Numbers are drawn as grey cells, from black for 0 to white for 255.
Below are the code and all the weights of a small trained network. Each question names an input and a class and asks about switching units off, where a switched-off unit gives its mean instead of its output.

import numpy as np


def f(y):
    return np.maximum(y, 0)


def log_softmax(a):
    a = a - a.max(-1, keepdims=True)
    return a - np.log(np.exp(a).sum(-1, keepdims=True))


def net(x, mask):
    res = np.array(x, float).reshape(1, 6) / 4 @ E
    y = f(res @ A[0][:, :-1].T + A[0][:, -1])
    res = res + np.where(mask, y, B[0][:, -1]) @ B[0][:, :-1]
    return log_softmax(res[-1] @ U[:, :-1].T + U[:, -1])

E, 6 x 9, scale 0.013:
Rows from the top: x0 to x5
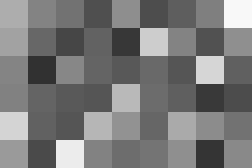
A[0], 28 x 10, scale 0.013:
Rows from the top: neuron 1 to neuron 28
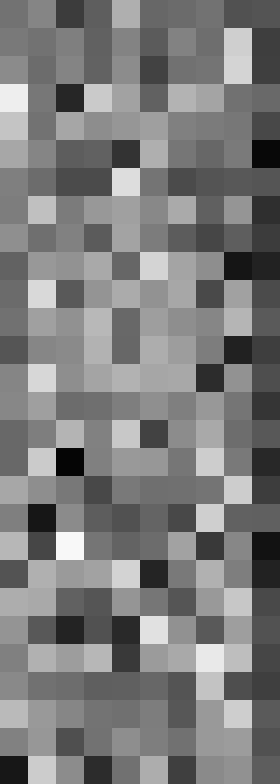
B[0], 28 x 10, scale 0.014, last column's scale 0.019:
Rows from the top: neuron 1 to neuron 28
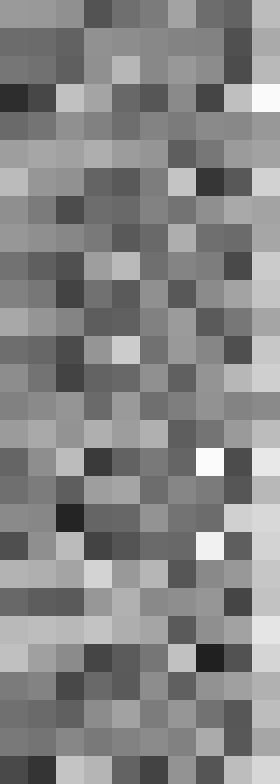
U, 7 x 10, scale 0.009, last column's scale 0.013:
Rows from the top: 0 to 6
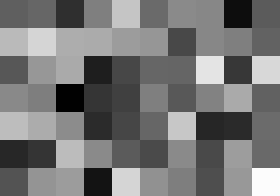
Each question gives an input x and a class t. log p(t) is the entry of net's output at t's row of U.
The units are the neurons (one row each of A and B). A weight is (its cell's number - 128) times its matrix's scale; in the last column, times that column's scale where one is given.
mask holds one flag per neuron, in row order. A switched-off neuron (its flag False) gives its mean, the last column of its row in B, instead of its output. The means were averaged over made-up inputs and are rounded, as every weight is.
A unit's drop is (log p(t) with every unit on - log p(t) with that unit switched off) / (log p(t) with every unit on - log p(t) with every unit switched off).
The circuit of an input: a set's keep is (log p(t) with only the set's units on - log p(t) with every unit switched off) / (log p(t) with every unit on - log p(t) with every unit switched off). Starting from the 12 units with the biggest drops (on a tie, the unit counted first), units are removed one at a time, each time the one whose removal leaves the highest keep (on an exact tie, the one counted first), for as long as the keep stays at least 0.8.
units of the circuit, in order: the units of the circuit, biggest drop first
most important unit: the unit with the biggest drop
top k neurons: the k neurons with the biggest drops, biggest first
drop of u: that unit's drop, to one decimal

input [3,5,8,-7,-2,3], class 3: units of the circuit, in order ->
(neuron 19)
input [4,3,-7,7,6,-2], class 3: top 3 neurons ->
(neuron 11; neuron 14; neuron 24)
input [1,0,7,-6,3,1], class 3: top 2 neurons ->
(neuron 19; neuron 7)
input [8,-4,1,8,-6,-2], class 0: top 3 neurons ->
(neuron 22; neuron 3; neuron 24)
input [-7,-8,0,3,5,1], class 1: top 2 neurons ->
(neuron 21; neuron 16)
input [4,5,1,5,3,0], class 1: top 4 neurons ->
(neuron 23; neuron 24; neuron 6; neuron 12)
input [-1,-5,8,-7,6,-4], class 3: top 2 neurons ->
(neuron 19; neuron 25)
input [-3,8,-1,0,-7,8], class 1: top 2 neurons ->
(neuron 23; neuron 17)
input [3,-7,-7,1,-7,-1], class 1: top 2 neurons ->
(neuron 21; neuron 4)
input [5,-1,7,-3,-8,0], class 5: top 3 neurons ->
(neuron 28; neuron 14; neuron 11)
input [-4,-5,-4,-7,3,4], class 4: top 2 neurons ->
(neuron 24; neuron 23)
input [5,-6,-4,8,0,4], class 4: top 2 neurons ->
(neuron 7; neuron 23)
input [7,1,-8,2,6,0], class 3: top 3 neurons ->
(neuron 14; neuron 11; neuron 8)
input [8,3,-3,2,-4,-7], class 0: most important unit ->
neuron 22
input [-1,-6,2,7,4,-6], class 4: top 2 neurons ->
(neuron 7; neuron 1)
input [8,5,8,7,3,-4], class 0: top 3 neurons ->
(neuron 22; neuron 3; neuron 18)
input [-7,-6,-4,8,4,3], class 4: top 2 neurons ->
(neuron 7; neuron 9)
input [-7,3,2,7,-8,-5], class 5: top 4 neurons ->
(neuron 28; neuron 24; neuron 22; neuron 3)
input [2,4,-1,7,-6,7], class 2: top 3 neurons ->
(neuron 20; neuron 24; neuron 4)
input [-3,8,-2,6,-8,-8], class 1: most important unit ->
neuron 23
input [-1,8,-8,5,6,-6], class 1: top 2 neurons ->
(neuron 23; neuron 6)
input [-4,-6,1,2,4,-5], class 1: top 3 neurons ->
(neuron 21; neuron 16; neuron 20)
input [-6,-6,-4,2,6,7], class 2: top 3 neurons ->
(neuron 20; neuron 23; neuron 28)
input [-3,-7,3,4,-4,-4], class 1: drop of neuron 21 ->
0.2
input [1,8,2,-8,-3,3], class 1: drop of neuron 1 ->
0.1
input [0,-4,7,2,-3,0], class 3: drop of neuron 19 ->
0.2
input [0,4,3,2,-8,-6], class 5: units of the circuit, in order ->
(neuron 28)
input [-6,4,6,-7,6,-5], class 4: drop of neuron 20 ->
0.1
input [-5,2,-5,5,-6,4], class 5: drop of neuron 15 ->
0.0
